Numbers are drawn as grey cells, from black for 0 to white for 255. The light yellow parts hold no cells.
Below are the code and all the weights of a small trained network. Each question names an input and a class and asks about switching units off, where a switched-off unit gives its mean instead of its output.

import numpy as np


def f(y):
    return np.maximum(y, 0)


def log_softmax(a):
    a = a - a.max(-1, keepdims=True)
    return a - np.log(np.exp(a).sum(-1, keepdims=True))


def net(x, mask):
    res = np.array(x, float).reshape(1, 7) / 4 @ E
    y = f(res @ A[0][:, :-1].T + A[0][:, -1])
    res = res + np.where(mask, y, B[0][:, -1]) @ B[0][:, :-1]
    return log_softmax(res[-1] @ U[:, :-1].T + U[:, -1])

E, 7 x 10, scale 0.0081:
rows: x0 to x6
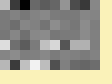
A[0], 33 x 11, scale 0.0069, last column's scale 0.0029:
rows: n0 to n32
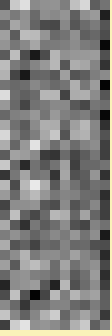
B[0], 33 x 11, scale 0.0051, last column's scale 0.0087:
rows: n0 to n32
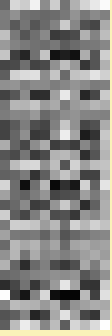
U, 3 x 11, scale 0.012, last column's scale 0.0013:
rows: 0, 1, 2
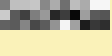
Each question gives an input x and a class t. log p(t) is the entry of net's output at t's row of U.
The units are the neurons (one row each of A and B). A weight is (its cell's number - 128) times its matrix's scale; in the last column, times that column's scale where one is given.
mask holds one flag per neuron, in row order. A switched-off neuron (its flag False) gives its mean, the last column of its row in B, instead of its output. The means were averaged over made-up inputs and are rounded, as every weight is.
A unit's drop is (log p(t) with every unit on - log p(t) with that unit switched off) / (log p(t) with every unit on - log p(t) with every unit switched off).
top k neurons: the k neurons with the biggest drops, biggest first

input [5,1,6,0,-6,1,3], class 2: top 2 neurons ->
(n28, n0)
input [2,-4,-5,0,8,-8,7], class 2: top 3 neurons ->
(n9, n13, n31)
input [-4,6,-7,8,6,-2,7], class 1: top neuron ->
(n18)
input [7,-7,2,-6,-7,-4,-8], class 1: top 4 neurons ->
(n29, n5, n32, n0)
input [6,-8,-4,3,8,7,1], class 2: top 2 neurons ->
(n9, n13)
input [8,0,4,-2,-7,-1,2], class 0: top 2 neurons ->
(n7, n22)
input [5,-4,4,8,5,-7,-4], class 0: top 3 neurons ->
(n7, n16, n22)
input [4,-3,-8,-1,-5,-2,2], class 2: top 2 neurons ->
(n0, n32)
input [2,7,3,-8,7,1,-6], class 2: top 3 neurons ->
(n9, n13, n31)
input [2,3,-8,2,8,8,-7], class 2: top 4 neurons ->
(n9, n13, n31, n18)
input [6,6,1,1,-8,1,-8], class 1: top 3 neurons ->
(n29, n5, n21)
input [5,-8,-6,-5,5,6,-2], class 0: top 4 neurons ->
(n7, n16, n22, n28)
